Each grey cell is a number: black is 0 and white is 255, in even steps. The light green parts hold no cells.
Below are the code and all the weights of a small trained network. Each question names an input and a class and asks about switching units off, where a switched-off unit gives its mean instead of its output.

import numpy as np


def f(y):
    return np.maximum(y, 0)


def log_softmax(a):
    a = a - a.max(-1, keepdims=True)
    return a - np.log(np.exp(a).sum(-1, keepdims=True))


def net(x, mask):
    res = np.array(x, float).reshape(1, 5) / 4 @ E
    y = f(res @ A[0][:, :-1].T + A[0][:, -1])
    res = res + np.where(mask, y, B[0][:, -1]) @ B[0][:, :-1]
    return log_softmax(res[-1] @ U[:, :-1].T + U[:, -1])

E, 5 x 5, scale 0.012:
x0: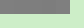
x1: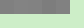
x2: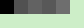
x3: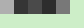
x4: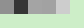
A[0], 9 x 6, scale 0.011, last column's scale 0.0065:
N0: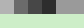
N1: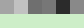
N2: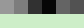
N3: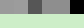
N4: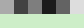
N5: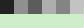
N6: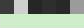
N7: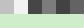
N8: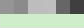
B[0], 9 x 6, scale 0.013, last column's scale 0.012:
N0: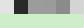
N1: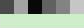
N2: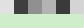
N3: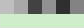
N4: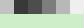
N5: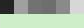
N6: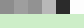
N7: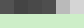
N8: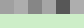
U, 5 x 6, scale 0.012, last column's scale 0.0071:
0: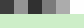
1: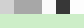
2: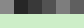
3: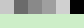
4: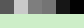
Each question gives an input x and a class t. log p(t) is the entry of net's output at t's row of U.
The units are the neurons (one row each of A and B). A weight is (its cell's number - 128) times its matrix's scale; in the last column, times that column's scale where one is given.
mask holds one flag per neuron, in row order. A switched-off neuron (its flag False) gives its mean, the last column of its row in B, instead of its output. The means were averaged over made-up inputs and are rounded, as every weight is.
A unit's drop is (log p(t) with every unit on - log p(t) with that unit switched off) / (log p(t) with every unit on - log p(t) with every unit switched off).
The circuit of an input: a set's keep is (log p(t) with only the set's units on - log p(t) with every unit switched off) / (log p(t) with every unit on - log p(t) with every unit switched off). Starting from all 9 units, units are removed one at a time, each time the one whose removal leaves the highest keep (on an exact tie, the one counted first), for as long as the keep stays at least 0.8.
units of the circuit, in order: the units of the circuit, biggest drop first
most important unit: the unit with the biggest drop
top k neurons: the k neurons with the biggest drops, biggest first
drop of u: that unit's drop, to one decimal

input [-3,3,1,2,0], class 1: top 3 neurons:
[N7, N1, N5]
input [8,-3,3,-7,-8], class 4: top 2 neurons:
[N6, N4]
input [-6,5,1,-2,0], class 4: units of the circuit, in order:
[N4, N0]
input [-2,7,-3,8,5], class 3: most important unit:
N0
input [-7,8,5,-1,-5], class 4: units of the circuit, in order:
[N6, N5]
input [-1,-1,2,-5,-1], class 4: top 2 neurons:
[N4, N7]
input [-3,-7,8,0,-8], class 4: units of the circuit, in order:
[N5, N6]
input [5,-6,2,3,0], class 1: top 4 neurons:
[N7, N1, N2, N5]
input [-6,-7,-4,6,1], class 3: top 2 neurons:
[N0, N1]
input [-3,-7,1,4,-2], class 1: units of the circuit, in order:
[N7, N2]
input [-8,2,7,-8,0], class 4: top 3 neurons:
[N4, N7, N6]
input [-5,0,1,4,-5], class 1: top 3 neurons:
[N6, N2, N5]
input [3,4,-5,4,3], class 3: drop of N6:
0.2
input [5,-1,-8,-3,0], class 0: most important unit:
N7
